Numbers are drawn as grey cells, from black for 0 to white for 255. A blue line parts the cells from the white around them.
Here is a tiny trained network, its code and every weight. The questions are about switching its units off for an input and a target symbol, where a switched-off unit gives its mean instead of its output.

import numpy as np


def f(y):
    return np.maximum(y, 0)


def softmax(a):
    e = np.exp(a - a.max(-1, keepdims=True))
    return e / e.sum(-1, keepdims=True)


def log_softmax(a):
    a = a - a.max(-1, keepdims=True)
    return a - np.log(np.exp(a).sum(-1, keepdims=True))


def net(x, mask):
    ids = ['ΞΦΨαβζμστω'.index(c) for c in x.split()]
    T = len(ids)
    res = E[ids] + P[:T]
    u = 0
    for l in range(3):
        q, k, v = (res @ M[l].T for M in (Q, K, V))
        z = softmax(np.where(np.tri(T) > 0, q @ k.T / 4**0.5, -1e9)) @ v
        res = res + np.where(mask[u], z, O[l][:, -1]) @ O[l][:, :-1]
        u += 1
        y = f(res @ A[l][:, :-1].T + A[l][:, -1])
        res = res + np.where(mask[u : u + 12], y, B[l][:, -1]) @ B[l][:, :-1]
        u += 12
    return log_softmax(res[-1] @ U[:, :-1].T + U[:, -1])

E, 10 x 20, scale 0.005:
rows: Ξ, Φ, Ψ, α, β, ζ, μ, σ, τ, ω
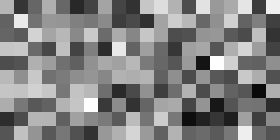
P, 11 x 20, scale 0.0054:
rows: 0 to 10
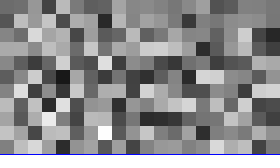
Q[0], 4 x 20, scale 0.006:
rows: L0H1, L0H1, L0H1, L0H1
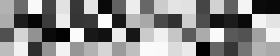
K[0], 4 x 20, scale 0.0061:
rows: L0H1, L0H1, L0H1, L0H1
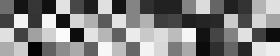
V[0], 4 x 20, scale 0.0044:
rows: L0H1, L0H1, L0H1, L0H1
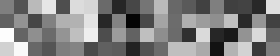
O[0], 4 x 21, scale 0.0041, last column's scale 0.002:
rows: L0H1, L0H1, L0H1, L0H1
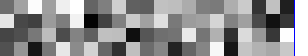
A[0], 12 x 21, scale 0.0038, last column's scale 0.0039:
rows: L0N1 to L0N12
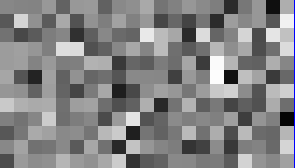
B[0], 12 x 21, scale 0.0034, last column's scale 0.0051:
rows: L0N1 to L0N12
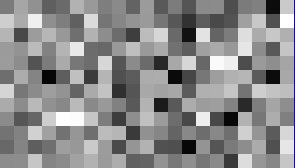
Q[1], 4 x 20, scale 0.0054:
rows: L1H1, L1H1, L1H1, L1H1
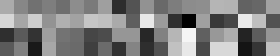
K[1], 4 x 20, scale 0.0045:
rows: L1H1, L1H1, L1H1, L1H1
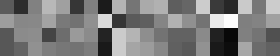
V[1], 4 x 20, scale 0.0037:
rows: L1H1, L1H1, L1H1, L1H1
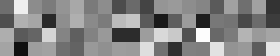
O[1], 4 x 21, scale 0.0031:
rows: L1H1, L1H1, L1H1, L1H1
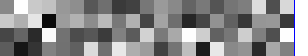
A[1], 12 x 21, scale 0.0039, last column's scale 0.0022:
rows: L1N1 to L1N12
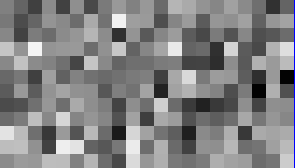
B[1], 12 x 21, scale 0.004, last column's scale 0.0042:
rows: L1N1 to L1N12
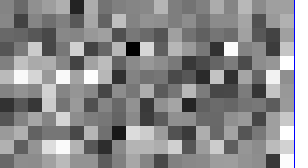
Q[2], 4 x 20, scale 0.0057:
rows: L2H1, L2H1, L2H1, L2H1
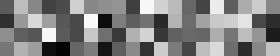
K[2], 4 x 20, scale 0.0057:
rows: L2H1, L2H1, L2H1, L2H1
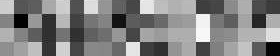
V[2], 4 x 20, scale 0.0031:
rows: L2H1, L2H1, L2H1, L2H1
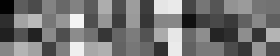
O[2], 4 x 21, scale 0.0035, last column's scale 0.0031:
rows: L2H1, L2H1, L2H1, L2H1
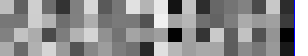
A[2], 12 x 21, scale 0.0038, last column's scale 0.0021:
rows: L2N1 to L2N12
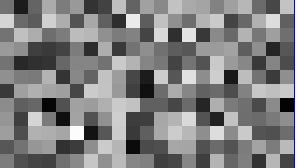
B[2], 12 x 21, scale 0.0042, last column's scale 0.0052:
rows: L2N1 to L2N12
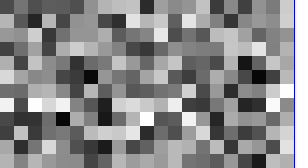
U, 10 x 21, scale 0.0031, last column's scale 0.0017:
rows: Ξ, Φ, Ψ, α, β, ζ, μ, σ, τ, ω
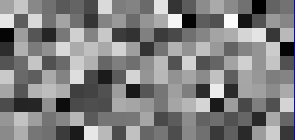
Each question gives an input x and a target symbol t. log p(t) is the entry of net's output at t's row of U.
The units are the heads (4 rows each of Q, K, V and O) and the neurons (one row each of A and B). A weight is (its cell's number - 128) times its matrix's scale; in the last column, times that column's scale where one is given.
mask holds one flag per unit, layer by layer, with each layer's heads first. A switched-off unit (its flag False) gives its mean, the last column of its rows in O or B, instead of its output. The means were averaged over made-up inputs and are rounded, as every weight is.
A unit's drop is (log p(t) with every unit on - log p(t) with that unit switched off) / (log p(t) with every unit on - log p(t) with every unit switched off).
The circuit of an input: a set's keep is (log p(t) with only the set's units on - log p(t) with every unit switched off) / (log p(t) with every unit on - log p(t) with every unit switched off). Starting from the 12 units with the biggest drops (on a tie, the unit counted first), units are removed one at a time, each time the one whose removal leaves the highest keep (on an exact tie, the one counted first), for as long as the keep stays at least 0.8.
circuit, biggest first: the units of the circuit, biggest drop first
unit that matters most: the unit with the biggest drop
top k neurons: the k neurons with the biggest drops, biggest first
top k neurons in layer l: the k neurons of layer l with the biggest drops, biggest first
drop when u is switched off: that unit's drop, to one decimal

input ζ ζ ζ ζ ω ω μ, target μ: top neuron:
L2N11
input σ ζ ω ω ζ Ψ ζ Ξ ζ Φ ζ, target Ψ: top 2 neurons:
L0N5; L1N6
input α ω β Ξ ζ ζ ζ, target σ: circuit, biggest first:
L1H1; L0N7; L0N3
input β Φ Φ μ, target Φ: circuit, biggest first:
L0H1; L1N4; L1H1; L2H1
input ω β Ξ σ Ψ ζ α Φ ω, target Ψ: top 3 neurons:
L0N3; L0N7; L2N4
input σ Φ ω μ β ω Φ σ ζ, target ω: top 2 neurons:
L1N10; L1N5
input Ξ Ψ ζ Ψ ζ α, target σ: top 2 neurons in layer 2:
L2N1; L2N5
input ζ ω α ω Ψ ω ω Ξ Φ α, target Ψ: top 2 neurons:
L0N5; L2N4
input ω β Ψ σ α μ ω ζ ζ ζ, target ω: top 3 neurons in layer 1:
L1N10; L1N5; L1N4
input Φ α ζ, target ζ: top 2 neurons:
L1N11; L2N2
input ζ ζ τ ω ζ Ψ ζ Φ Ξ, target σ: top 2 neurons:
L2N1; L0N3
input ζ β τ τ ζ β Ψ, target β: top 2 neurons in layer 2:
L2N9; L2N3
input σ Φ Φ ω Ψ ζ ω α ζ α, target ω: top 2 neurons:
L1N10; L1N5
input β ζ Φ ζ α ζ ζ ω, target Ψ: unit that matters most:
L0H1
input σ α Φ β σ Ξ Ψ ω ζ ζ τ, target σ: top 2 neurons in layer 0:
L0N7; L0N3
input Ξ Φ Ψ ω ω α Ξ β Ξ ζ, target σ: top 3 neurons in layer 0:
L0N7; L0N3; L0N2
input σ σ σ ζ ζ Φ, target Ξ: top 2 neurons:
L2N6; L2N10
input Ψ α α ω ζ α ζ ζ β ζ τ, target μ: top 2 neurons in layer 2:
L2N11; L2N7
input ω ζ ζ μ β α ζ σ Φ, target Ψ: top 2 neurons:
L2N4; L0N6
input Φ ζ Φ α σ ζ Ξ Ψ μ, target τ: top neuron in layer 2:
L2N12
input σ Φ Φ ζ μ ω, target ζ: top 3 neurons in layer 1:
L1N11; L1N10; L1N4
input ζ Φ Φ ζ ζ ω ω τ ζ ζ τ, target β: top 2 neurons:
L1N4; L2N9
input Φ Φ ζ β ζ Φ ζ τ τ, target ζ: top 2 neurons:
L2N2; L1N11
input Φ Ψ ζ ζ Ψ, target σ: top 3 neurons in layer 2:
L2N9; L2N10; L2N1
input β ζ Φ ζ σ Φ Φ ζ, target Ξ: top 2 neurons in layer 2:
L2N6; L2N10
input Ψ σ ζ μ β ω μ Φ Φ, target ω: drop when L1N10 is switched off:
0.3
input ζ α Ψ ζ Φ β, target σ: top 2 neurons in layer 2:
L2N9; L2N10
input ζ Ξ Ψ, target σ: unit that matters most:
L1H1
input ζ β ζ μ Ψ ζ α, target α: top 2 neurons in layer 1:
L1N11; L1N10
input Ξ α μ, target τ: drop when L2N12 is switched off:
0.2
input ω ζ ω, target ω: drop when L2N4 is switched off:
0.0
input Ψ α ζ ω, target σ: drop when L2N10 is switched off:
0.1
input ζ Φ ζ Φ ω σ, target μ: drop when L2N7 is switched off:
0.2
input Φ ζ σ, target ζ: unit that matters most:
L0H1
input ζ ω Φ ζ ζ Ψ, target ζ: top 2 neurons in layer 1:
L1N11; L1N10
